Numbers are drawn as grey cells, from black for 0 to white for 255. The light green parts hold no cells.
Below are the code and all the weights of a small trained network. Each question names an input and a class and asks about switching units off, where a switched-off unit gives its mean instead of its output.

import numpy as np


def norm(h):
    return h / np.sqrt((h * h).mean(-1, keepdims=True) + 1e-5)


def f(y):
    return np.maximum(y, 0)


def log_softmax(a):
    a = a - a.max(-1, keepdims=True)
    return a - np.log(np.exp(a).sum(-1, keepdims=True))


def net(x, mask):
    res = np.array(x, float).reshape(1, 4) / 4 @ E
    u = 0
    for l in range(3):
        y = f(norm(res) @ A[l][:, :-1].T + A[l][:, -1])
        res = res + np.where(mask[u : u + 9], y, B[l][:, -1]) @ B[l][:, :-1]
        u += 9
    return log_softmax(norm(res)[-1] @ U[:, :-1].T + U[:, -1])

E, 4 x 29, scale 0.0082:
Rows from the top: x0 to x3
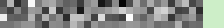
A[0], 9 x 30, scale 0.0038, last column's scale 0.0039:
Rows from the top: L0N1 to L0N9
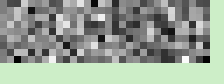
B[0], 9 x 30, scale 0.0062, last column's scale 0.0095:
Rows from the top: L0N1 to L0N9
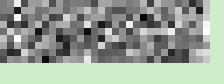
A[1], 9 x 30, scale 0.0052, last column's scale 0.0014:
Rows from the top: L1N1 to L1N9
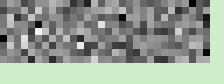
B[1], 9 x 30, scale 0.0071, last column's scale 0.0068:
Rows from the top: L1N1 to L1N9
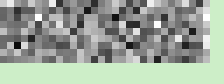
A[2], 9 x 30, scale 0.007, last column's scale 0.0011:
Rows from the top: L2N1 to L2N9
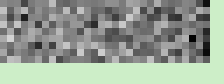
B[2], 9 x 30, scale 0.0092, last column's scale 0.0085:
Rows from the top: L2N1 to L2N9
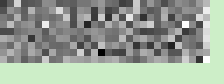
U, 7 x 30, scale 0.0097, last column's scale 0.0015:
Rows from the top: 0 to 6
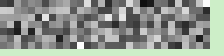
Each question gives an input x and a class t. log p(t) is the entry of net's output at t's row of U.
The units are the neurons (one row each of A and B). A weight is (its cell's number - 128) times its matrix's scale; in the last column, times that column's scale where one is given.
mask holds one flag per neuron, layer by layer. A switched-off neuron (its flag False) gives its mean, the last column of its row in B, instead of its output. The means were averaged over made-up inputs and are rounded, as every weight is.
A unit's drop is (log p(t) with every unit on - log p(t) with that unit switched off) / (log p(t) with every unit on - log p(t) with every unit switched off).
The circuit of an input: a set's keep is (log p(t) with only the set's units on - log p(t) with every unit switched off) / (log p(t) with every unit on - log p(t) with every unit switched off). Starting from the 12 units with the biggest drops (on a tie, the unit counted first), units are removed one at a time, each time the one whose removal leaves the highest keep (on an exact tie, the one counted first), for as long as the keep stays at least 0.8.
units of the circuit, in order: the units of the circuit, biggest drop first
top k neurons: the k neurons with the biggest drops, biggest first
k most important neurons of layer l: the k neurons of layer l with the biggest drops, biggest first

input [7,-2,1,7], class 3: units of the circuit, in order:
(L1N3)
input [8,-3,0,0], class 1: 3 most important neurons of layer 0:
(L0N6 L0N8 L0N2)
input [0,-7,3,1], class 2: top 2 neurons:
(L0N5 L0N3)
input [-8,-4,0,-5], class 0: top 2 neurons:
(L0N8 L0N4)
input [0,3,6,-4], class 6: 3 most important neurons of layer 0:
(L0N1 L0N4 L0N8)
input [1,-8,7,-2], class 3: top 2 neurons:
(L1N7 L0N5)
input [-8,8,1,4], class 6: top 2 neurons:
(L1N7 L2N8)
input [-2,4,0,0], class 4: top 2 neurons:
(L0N4 L1N2)
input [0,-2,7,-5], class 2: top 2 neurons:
(L0N1 L0N8)
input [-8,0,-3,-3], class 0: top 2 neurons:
(L0N5 L0N3)
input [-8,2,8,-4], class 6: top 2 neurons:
(L0N5 L2N8)
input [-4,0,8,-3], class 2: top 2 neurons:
(L0N4 L1N4)
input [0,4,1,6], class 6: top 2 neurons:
(L0N4 L1N3)
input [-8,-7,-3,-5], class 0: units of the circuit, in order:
(L0N4)
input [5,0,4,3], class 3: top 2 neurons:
(L0N4 L1N7)
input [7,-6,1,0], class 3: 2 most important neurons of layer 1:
(L1N3 L1N7)
